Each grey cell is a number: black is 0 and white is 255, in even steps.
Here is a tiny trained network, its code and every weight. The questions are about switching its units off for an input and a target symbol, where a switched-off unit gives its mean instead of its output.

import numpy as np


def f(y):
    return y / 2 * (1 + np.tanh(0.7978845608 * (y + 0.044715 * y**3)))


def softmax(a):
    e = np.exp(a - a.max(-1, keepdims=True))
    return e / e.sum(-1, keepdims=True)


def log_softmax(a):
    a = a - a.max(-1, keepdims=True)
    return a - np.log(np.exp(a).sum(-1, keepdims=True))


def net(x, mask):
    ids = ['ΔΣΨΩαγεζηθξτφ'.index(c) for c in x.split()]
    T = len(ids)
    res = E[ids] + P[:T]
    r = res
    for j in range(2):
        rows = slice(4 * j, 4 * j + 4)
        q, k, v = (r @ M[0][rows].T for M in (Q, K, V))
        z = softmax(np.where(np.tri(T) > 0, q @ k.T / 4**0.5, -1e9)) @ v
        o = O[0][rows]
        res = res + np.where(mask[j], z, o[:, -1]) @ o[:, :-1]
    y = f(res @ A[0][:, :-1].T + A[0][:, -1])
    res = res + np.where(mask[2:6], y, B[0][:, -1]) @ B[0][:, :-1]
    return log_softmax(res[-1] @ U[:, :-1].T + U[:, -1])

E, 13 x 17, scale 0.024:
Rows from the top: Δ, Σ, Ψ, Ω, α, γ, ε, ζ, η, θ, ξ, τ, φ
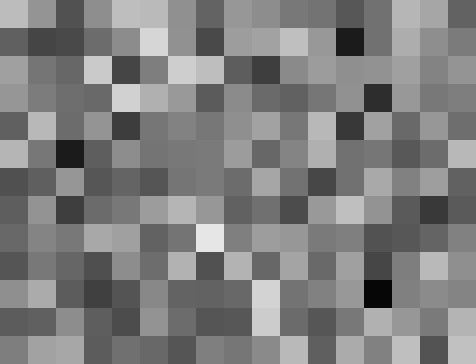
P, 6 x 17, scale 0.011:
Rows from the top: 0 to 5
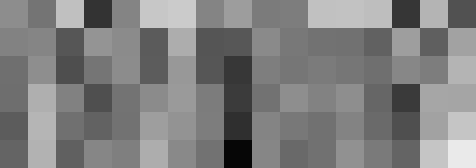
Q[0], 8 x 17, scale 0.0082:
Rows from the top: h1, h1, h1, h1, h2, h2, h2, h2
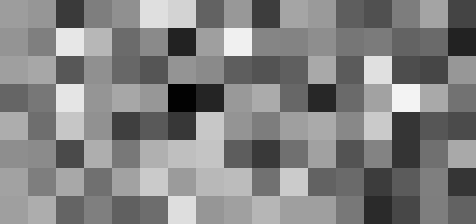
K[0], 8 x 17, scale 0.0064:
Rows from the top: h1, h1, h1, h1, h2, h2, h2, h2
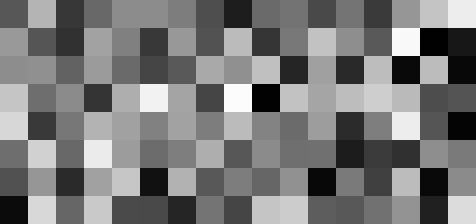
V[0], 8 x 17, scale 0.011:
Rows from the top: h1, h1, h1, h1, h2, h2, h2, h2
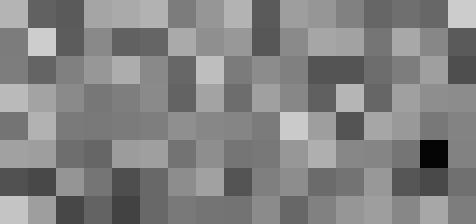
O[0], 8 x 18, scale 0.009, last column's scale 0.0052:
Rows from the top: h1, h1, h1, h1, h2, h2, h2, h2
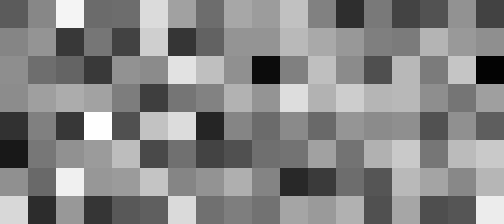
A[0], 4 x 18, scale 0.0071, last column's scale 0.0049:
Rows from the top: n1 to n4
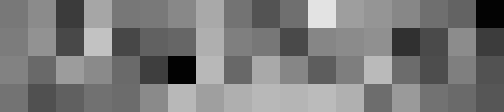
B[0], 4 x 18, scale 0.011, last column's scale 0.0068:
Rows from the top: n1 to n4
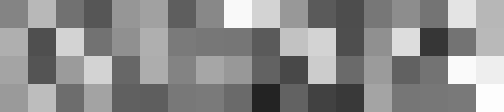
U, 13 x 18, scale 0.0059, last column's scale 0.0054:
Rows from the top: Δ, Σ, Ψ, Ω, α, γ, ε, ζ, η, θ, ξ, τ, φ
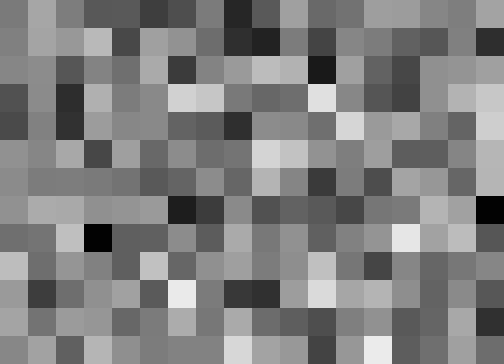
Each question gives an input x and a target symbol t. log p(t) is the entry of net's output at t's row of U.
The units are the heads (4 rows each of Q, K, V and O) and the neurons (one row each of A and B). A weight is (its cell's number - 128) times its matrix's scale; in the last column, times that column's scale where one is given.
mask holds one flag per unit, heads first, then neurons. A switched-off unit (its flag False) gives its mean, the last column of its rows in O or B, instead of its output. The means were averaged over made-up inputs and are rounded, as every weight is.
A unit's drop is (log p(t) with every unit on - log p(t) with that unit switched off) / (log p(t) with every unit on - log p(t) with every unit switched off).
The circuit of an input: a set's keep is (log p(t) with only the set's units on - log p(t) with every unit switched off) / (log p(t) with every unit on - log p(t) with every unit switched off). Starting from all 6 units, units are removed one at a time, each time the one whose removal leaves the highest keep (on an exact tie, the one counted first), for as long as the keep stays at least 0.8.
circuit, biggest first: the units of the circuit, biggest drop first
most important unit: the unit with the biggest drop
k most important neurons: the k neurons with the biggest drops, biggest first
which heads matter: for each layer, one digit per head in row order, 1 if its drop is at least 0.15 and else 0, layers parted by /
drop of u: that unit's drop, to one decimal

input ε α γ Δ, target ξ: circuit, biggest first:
h2
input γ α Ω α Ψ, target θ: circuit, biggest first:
n2, h1, n1
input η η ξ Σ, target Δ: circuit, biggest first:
n4, h2, h1
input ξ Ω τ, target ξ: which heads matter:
01
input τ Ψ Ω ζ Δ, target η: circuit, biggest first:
h2, h1
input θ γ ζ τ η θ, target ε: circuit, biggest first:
h1, h2
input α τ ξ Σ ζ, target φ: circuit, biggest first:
n1, h1
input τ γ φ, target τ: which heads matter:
11
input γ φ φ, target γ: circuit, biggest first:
h1, h2
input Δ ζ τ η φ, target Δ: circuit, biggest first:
h2, n4
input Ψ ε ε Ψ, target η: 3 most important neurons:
n1, n2, n3
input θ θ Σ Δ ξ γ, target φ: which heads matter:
10
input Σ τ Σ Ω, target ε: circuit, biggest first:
h1, h2, n3
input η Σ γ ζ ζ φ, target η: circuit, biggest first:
h1
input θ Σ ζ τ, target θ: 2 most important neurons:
n2, n3
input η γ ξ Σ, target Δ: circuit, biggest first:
n4, h2
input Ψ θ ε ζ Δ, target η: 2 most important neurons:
n4, n3
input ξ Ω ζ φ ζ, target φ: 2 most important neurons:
n1, n3
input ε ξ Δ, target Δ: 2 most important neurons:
n4, n3
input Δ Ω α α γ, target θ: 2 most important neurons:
n2, n1
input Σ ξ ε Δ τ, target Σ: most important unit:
h1
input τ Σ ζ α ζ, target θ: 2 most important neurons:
n2, n1
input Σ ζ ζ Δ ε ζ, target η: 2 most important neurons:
n1, n2
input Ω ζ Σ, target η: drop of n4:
0.1
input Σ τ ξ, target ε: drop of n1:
0.0
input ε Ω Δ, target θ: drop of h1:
0.4
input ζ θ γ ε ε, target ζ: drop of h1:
0.6
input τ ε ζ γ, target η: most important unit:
n1
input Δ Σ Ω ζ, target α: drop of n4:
0.1
